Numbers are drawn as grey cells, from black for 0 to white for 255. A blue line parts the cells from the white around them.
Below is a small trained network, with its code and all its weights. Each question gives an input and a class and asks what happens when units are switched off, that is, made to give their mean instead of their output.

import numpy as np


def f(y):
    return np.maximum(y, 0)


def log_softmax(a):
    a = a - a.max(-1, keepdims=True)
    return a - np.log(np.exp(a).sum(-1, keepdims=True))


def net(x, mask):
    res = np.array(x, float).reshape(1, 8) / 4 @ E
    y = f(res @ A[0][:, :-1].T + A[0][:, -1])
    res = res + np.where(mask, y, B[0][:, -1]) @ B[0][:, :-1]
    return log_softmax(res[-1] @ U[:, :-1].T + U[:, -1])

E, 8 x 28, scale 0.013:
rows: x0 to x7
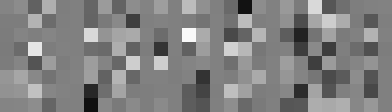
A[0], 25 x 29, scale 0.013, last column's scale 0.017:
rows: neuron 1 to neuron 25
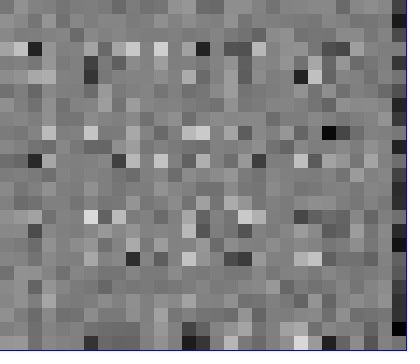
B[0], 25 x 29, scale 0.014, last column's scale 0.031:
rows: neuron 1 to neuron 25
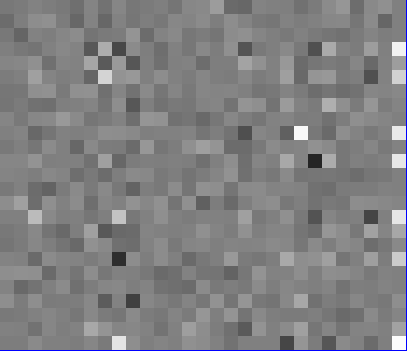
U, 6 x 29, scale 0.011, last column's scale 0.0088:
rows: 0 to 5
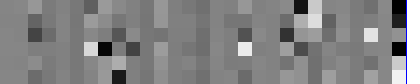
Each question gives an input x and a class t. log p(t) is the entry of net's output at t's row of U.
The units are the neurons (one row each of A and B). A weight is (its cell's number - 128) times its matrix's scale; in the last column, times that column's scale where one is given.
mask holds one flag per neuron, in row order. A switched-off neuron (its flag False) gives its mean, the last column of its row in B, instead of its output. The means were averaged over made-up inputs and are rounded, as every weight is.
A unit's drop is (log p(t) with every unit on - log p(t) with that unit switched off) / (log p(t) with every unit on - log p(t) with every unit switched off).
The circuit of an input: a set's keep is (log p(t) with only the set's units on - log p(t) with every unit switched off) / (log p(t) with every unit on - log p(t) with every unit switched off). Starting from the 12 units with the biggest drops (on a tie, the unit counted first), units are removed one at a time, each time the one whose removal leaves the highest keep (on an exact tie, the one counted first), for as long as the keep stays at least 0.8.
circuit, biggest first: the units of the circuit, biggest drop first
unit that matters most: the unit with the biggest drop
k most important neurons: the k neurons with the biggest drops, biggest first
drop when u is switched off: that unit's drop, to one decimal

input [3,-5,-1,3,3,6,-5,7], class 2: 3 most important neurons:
(neuron 16; neuron 12; neuron 6)
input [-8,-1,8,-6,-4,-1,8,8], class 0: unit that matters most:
neuron 10
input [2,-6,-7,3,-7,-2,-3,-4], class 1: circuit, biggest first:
(neuron 16; neuron 12)
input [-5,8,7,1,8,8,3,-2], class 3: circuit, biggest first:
(neuron 10; neuron 6)
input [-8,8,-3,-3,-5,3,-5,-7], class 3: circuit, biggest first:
(neuron 10; neuron 4)
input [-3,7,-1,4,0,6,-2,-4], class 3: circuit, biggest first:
(neuron 10; neuron 4)
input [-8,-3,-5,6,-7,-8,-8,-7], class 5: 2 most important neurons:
(neuron 25; neuron 16)
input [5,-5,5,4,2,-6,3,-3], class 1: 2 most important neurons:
(neuron 10; neuron 12)
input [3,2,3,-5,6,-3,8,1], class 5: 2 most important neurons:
(neuron 25; neuron 4)
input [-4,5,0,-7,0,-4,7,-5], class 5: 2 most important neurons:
(neuron 25; neuron 16)
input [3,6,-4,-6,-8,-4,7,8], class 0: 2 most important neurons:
(neuron 6; neuron 10)
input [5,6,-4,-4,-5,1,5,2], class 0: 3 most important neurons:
(neuron 10; neuron 6; neuron 12)
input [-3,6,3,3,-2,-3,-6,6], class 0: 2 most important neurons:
(neuron 10; neuron 4)
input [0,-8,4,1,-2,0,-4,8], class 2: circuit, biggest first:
(neuron 16)
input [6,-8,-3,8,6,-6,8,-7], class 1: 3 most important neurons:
(neuron 10; neuron 16; neuron 12)
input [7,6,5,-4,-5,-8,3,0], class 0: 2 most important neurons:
(neuron 6; neuron 10)
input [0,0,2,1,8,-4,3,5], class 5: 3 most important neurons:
(neuron 25; neuron 16; neuron 12)
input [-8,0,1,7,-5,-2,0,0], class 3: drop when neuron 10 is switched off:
0.3
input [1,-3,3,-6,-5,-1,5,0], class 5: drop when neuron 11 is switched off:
0.0
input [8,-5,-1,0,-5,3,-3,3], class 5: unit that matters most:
neuron 19
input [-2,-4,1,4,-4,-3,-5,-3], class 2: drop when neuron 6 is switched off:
0.1
